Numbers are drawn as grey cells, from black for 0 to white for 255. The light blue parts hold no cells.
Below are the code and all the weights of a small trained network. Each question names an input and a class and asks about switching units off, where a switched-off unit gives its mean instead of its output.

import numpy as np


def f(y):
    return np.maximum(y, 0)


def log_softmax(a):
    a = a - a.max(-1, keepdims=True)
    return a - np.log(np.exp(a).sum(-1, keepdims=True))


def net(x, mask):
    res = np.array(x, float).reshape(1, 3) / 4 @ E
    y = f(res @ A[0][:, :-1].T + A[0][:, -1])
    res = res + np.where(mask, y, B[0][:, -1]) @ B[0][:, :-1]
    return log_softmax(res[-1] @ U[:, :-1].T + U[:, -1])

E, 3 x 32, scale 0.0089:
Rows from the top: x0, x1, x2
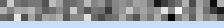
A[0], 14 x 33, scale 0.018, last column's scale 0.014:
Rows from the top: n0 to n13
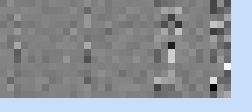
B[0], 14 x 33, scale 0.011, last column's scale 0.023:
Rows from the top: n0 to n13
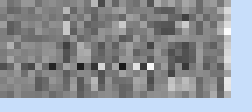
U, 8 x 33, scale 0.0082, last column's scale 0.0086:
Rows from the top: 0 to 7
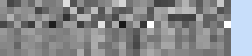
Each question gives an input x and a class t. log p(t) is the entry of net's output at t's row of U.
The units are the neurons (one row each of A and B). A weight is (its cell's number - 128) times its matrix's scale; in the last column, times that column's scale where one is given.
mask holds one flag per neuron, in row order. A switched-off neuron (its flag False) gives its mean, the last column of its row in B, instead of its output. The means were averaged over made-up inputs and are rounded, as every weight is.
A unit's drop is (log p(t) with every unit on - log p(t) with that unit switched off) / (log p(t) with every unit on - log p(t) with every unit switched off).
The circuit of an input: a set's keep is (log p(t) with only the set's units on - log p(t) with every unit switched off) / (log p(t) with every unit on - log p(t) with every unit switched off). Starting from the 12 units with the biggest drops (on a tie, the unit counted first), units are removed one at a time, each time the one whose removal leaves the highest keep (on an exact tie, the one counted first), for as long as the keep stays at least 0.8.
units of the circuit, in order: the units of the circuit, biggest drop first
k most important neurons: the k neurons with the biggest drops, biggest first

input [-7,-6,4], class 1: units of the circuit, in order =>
(n11)
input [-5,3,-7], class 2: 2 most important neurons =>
(n8; n7)
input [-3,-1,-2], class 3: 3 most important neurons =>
(n12; n0; n6)
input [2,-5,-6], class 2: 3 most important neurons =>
(n8; n4; n7)
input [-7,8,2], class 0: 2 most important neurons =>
(n4; n1)
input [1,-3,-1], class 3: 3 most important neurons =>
(n4; n1; n9)
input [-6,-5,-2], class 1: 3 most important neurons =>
(n4; n11; n1)
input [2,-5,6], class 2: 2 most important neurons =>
(n6; n4)
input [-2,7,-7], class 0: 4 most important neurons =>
(n1; n4; n6; n2)
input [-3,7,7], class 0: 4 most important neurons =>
(n4; n8; n7; n1)
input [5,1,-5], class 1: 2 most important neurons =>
(n12; n6)
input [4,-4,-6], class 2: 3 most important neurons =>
(n8; n4; n7)
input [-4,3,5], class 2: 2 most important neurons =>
(n12; n6)
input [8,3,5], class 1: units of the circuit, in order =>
(n12)
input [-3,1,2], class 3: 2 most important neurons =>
(n12; n0)
